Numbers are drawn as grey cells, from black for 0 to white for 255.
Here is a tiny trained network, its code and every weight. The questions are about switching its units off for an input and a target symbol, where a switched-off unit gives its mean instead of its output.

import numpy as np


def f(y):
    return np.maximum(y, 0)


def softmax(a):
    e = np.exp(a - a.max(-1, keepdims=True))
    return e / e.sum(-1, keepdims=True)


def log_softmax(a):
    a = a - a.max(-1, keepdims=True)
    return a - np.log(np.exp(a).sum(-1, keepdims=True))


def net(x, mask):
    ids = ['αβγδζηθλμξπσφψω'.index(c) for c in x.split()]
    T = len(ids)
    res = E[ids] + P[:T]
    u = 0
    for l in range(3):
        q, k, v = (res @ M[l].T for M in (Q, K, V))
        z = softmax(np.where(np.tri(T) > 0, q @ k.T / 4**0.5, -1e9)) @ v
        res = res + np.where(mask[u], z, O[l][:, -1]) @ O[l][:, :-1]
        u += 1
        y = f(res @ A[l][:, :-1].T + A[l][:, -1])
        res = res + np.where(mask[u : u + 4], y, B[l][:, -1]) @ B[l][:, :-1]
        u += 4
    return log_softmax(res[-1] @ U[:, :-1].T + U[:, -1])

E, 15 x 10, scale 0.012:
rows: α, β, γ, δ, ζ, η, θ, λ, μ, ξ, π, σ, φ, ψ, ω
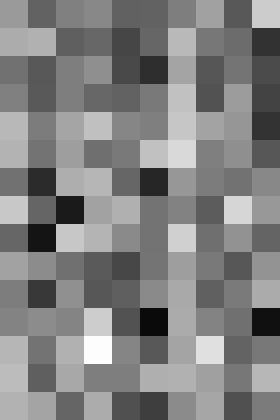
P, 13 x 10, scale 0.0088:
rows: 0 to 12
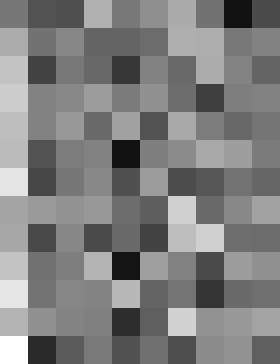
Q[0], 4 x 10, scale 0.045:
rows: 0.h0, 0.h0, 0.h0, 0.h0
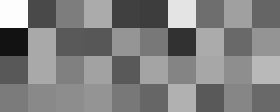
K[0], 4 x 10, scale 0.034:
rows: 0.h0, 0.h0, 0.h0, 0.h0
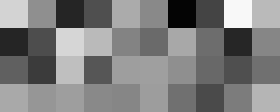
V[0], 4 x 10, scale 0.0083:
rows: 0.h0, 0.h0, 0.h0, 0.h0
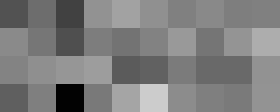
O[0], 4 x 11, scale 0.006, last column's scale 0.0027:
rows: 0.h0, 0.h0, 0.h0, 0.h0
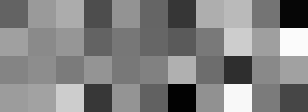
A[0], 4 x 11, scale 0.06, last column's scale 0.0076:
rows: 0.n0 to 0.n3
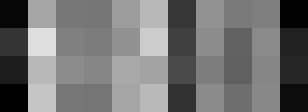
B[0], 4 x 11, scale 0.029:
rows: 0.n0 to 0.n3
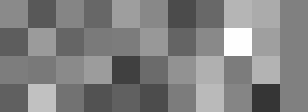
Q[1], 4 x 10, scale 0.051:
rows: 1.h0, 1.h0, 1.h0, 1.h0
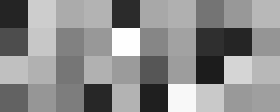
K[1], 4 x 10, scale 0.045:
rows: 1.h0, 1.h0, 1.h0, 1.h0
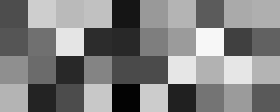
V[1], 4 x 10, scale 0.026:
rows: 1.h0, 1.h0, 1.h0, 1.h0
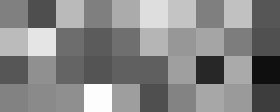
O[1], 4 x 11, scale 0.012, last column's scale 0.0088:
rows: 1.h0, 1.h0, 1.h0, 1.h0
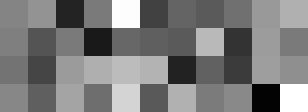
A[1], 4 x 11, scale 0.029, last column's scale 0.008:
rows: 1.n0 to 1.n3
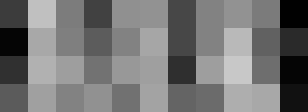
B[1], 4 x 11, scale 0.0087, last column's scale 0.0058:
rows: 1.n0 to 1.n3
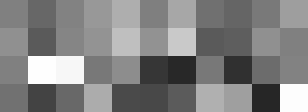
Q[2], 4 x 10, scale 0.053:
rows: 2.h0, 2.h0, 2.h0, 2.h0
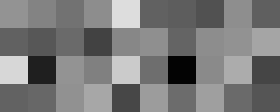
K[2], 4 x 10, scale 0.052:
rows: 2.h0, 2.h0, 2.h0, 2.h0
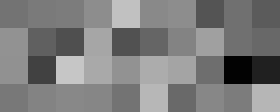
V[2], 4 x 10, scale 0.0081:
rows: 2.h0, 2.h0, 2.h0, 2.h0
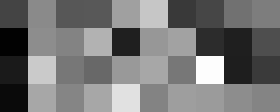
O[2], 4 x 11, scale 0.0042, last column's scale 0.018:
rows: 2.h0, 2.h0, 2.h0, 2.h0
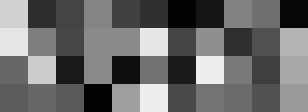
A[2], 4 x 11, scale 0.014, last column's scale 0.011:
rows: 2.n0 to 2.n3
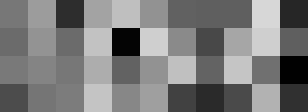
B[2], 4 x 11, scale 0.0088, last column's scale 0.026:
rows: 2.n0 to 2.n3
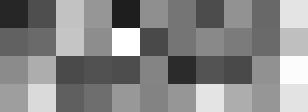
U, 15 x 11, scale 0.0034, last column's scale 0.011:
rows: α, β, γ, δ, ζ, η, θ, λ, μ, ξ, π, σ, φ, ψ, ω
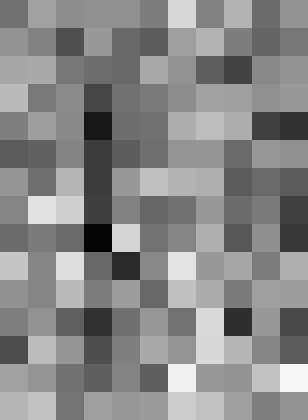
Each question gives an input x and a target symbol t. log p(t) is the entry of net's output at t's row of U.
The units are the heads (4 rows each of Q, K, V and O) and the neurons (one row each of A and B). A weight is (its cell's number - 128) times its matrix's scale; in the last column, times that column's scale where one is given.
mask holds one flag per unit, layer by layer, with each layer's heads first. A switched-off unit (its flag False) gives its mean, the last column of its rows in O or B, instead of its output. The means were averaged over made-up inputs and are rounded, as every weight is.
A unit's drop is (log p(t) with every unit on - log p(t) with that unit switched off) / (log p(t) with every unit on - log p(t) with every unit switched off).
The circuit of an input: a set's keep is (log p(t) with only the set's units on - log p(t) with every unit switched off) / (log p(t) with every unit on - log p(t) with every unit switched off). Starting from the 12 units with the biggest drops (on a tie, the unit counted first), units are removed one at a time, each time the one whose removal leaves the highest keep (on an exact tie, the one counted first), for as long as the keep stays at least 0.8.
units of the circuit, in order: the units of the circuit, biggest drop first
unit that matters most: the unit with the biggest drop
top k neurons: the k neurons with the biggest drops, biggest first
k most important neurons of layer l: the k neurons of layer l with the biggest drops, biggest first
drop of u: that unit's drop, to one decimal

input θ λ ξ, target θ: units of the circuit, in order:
2.h0, 1.h0
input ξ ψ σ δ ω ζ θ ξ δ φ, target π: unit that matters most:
2.n1
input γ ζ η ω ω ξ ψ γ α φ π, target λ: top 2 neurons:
2.n2, 2.n1
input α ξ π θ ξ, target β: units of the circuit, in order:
1.n3, 1.h0
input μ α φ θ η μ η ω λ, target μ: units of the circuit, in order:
2.h0, 1.h0
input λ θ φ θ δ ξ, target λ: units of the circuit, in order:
0.h0, 1.n2
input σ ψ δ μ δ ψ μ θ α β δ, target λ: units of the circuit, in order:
1.h0, 2.n2, 2.n1
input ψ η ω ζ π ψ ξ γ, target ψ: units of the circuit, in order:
1.h0, 2.h0
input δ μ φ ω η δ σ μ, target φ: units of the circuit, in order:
2.n3, 1.h0, 2.n0
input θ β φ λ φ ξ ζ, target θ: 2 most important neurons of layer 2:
2.n2, 2.n3
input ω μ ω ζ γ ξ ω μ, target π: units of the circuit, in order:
2.n1, 1.h0, 2.h0
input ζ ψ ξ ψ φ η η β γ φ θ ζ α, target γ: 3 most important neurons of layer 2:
2.n2, 2.n3, 2.n1
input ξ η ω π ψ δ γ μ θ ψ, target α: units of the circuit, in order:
1.h0, 2.n0
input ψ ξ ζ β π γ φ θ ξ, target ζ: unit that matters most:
1.h0
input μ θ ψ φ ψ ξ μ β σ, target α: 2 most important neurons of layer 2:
2.n0, 2.n2
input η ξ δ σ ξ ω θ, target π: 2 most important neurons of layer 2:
2.n1, 2.n2
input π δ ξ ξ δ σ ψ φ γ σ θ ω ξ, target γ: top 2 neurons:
2.n2, 2.n3
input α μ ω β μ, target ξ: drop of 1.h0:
0.9
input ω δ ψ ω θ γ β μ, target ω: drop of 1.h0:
1.0
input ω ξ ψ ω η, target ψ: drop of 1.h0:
0.6
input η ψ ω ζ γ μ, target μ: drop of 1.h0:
1.1
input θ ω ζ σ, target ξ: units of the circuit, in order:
1.h0
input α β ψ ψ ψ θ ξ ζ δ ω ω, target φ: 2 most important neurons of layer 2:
2.n3, 2.n0
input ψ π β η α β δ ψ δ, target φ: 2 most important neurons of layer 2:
2.n3, 2.n0
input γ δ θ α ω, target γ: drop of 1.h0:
0.8
